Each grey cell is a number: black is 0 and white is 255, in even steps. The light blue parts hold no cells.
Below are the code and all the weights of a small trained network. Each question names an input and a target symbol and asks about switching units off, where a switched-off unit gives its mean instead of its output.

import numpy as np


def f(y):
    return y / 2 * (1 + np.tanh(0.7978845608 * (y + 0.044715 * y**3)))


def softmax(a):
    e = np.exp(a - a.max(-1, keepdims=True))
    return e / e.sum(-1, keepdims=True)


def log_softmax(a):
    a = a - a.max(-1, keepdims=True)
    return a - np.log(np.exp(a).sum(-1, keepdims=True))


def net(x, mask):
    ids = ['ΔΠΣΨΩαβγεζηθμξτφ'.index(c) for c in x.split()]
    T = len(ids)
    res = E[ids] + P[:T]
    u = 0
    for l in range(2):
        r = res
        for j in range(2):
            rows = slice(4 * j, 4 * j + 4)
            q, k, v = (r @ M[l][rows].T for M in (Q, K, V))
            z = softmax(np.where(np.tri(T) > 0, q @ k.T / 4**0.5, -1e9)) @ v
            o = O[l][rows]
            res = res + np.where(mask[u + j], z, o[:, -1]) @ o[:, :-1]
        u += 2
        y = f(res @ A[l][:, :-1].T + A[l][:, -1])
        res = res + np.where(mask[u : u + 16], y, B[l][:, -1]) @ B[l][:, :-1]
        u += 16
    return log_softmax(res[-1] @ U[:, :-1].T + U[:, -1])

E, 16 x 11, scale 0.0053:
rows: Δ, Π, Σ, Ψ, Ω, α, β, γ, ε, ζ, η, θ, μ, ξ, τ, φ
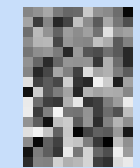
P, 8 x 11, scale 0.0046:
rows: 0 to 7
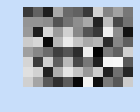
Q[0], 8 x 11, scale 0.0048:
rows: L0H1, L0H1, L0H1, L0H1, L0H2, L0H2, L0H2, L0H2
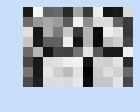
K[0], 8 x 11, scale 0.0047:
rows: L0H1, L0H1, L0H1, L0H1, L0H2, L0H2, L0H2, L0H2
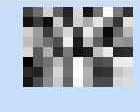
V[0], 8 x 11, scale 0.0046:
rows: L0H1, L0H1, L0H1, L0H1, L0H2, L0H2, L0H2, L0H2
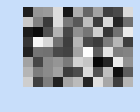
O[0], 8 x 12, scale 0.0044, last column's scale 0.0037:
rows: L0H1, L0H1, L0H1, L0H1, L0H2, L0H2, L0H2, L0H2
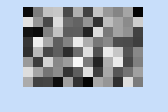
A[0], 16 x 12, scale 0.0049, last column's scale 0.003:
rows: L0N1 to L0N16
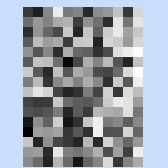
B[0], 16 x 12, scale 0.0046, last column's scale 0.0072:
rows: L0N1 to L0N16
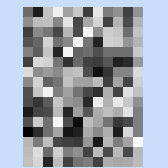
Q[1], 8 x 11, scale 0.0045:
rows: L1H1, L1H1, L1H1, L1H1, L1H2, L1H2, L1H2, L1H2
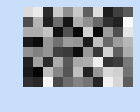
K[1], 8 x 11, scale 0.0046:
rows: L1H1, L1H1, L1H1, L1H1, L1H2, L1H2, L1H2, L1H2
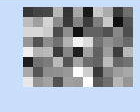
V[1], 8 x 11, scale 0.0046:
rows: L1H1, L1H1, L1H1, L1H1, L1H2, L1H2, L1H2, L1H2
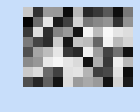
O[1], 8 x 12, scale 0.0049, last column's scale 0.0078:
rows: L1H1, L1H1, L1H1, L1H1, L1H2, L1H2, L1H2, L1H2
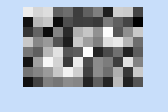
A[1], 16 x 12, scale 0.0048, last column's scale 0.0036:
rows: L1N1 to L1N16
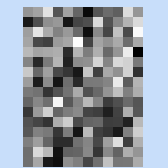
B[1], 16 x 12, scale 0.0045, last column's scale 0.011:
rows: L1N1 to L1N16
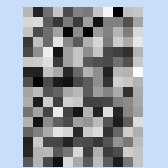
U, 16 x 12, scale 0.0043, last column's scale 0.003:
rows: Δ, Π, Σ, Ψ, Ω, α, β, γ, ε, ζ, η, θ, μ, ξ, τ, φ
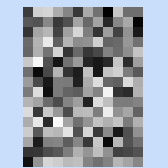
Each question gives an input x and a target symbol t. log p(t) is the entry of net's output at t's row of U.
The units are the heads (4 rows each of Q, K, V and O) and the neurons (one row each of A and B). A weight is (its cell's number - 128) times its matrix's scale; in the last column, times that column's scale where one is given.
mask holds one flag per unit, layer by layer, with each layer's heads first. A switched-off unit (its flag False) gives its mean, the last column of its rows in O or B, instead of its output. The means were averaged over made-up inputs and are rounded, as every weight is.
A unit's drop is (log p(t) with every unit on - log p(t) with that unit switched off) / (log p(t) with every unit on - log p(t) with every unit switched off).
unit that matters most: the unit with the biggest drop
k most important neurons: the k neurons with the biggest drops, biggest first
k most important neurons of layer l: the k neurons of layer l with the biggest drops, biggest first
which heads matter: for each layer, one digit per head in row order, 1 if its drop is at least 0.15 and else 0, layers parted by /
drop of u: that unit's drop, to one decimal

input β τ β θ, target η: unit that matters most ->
L1H2
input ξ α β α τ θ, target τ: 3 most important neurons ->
[L0N3, L1N12, L0N5]
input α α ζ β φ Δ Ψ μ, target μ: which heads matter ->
00 / 10
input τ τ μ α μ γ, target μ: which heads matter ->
10 / 10
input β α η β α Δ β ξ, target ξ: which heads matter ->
00 / 11
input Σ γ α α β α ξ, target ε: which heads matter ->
11 / 10
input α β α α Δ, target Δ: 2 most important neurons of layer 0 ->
[L0N14, L0N6]
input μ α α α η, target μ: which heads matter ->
01 / 10
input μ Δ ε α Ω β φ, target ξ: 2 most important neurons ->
[L1N12, L1N3]
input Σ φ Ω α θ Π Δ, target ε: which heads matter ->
11 / 10
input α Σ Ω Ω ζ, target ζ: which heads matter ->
00 / 01
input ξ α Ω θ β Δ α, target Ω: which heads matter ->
11 / 11
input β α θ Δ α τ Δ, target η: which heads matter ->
10 / 11
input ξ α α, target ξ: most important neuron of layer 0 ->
[L0N1]
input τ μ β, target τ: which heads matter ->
01 / 10
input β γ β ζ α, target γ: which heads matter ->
01 / 01
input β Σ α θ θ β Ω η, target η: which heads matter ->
00 / 10
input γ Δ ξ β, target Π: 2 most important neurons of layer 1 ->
[L1N7, L1N5]
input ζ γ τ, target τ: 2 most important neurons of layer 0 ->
[L0N3, L0N7]
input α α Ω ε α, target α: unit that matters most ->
L0N14
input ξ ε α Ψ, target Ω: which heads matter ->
11 / 11
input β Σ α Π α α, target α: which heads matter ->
00 / 01
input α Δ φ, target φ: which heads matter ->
01 / 01
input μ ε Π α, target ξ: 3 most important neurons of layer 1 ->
[L1N12, L1N3, L1N10]
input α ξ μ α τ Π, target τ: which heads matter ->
00 / 11
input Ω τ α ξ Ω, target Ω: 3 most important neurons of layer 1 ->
[L1N11, L1N3, L1N1]
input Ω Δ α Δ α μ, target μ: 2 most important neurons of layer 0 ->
[L0N2, L0N9]
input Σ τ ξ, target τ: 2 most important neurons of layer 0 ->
[L0N3, L0N7]
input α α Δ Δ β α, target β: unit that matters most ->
L0N14
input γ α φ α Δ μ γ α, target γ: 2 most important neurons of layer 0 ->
[L0N4, L0N16]
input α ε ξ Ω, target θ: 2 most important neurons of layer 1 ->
[L1N4, L1N7]
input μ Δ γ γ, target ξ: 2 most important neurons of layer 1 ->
[L1N12, L1N3]
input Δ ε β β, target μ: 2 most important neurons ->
[L0N12, L1N10]
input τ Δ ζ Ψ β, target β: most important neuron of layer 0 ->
[L0N14]
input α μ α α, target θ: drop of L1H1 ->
0.2
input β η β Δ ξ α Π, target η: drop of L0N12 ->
0.1
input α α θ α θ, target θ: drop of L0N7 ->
0.1
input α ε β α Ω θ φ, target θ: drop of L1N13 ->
0.0
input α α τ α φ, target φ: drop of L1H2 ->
0.5
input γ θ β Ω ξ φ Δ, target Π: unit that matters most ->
L1H2
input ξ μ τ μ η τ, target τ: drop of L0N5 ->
0.2
